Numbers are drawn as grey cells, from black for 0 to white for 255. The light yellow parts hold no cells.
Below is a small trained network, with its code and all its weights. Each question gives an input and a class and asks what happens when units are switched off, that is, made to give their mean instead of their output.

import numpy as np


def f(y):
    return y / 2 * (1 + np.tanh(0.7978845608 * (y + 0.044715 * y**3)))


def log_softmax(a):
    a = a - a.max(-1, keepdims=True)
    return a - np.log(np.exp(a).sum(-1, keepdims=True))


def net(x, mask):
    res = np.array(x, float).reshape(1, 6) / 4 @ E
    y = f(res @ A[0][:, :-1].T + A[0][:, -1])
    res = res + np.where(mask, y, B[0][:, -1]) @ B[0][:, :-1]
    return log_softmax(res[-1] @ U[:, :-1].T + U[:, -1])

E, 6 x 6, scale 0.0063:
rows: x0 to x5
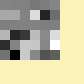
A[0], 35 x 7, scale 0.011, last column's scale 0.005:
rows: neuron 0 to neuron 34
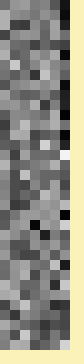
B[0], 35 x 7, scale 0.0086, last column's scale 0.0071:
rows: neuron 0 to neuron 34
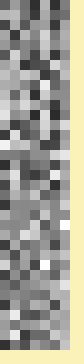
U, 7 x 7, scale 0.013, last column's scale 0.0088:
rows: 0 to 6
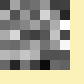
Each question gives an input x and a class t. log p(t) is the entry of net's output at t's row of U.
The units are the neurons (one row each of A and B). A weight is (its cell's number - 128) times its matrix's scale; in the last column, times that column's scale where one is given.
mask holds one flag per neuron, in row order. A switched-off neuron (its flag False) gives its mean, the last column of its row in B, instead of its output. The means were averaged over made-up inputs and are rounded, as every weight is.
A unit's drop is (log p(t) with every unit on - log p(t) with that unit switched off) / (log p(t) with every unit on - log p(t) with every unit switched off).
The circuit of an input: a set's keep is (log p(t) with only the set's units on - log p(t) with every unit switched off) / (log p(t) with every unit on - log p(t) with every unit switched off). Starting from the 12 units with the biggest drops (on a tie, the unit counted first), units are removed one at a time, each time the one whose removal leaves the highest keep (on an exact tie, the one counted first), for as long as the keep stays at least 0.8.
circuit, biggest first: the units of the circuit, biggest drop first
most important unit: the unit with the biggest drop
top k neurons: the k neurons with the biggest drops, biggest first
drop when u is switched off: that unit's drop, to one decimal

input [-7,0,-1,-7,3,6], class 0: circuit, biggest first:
neuron 30; neuron 13
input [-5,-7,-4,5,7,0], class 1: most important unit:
neuron 12
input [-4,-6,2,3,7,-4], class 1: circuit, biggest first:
neuron 12; neuron 26
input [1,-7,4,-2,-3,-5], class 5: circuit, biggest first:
neuron 7; neuron 14
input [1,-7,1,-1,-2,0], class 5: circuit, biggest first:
neuron 7; neuron 14
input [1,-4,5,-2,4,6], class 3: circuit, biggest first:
neuron 33; neuron 17
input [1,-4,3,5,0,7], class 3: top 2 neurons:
neuron 31; neuron 17
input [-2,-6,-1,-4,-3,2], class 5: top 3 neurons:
neuron 7; neuron 14; neuron 22
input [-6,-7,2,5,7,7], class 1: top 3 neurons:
neuron 12; neuron 3; neuron 21
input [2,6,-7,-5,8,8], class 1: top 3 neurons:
neuron 3; neuron 12; neuron 26
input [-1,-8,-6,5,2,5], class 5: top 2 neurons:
neuron 14; neuron 7
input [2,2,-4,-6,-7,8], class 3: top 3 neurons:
neuron 17; neuron 33; neuron 31
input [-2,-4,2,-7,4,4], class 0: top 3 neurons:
neuron 13; neuron 30; neuron 27
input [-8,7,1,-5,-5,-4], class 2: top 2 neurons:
neuron 28; neuron 7
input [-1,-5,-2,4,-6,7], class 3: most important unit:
neuron 31
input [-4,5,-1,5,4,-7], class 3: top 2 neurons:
neuron 6; neuron 22
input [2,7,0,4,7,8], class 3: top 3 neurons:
neuron 33; neuron 17; neuron 31
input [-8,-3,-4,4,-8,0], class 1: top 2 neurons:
neuron 9; neuron 25
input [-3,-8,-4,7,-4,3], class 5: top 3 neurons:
neuron 7; neuron 14; neuron 19
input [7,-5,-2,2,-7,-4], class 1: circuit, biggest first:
neuron 25
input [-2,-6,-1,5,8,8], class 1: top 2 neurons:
neuron 12; neuron 3
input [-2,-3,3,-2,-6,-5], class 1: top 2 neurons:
neuron 25; neuron 9
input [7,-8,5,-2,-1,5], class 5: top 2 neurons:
neuron 14; neuron 7
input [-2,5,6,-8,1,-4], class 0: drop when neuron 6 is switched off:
0.0
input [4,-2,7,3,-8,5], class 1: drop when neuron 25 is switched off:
0.1
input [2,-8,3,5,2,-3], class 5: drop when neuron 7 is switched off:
0.2
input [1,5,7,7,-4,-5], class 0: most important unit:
neuron 2
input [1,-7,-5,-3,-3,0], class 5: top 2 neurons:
neuron 7; neuron 14
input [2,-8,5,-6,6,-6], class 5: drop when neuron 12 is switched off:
-0.1
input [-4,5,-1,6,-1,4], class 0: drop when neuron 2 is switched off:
0.2
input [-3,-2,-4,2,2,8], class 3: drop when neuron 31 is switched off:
0.1
